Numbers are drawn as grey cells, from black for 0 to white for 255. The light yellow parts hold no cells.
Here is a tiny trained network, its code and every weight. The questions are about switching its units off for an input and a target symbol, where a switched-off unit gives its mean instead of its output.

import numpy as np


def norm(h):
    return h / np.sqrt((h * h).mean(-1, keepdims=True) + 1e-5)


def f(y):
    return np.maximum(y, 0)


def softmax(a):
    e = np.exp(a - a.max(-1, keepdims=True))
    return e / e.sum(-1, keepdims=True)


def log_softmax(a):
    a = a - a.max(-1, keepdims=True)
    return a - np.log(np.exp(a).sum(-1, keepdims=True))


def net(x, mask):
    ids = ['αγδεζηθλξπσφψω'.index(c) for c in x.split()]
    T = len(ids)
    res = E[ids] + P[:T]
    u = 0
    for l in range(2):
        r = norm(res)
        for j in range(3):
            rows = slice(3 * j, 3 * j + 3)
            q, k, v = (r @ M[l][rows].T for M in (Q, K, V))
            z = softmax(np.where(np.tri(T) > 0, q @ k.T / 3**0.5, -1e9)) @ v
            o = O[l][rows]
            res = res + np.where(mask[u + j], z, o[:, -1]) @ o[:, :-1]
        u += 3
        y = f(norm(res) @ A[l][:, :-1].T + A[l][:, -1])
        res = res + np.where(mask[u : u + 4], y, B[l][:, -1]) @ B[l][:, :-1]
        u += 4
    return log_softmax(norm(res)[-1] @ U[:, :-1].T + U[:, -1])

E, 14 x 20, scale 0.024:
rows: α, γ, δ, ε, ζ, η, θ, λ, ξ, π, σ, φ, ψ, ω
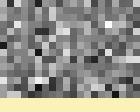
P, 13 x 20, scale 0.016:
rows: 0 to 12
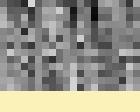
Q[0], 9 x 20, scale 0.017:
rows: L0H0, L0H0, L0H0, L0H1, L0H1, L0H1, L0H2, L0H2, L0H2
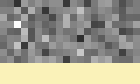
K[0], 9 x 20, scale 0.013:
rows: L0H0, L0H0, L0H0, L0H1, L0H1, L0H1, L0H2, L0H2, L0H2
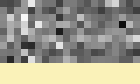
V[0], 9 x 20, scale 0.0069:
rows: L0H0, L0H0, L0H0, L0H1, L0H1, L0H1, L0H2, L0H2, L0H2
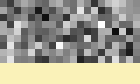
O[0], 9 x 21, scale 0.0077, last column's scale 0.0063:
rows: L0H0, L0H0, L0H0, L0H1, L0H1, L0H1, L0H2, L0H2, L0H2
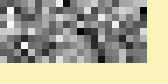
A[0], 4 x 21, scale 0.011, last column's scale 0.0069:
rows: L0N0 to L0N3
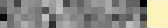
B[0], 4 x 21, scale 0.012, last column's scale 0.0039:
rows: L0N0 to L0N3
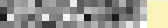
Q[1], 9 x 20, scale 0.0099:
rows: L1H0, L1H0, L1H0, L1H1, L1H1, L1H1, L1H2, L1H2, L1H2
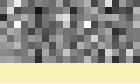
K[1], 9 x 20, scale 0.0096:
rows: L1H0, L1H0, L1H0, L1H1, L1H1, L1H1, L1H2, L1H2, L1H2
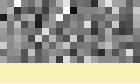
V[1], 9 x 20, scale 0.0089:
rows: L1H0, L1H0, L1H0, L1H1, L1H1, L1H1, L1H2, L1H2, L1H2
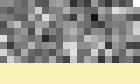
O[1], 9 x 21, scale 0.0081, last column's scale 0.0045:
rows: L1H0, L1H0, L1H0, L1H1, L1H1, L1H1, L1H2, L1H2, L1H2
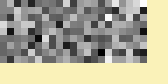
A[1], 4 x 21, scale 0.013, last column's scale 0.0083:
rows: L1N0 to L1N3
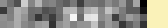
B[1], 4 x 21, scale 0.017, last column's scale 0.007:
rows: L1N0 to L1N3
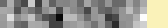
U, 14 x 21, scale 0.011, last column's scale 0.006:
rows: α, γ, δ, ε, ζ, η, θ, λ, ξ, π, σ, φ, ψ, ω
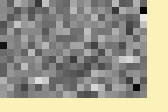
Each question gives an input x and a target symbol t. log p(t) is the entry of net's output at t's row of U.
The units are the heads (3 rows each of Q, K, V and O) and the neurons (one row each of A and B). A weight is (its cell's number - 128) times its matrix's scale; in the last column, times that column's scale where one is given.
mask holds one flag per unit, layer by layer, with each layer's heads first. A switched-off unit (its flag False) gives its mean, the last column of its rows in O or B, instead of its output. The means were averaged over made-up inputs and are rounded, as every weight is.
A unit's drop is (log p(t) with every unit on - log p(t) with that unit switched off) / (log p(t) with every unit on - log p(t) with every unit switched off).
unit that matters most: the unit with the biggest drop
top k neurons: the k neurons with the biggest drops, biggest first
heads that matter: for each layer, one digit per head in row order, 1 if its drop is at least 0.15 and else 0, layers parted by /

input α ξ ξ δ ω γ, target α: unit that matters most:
L0N3
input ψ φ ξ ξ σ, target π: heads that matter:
101 / 000
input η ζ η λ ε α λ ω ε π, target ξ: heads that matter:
100 / 001
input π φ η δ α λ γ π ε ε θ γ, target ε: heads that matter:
100 / 100
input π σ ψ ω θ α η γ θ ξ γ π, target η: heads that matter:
000 / 010
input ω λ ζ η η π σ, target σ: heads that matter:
001 / 000
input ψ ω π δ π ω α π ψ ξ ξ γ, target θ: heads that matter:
100 / 110
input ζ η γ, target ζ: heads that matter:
001 / 000
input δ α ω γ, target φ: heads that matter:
010 / 100
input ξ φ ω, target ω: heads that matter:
100 / 001
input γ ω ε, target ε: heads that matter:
000 / 100
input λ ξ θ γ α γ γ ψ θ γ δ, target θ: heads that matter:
100 / 010
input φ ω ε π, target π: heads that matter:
101 / 000
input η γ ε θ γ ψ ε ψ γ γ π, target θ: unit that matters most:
L0H0
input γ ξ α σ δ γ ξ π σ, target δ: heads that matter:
000 / 000
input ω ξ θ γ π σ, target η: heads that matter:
001 / 010
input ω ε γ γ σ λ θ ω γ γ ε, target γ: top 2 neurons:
[L1N1, L1N3]
